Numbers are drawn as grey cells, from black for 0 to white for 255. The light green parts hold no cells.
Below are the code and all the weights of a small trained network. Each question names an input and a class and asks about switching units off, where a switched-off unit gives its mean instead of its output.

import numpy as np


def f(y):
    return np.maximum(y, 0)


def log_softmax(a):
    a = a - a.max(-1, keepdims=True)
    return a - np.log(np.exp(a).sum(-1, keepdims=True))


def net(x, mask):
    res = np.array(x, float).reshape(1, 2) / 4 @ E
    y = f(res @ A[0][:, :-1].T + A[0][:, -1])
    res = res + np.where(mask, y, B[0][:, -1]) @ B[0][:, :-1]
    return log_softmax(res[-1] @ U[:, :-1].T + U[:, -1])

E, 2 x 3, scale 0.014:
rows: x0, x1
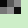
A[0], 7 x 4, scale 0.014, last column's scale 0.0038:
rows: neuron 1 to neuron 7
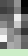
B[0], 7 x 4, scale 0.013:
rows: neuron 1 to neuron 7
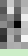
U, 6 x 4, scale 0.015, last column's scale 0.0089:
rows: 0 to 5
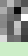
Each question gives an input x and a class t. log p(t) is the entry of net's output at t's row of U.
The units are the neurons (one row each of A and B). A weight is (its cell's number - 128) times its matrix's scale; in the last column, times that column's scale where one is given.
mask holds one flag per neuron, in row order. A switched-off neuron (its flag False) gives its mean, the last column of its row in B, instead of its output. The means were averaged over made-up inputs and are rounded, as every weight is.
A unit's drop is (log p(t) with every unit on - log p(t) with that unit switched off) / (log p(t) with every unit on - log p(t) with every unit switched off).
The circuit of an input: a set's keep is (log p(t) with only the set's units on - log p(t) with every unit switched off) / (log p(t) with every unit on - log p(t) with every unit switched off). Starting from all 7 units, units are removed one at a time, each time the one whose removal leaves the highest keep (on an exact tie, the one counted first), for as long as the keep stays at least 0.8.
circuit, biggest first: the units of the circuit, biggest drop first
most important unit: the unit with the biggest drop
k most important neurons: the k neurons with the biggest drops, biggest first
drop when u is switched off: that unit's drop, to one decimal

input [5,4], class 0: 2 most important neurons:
(neuron 4; neuron 2)
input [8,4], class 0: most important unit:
neuron 2
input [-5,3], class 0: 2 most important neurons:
(neuron 4; neuron 5)
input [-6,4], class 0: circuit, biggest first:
(neuron 4; neuron 5)
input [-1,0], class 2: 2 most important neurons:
(neuron 4; neuron 2)
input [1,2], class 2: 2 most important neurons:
(neuron 4; neuron 3)
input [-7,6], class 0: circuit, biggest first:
(neuron 5; neuron 4)
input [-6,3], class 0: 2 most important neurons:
(neuron 4; neuron 5)
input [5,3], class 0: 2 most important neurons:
(neuron 4; neuron 2)
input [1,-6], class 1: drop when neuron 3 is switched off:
0.1
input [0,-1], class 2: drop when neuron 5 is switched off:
-0.1
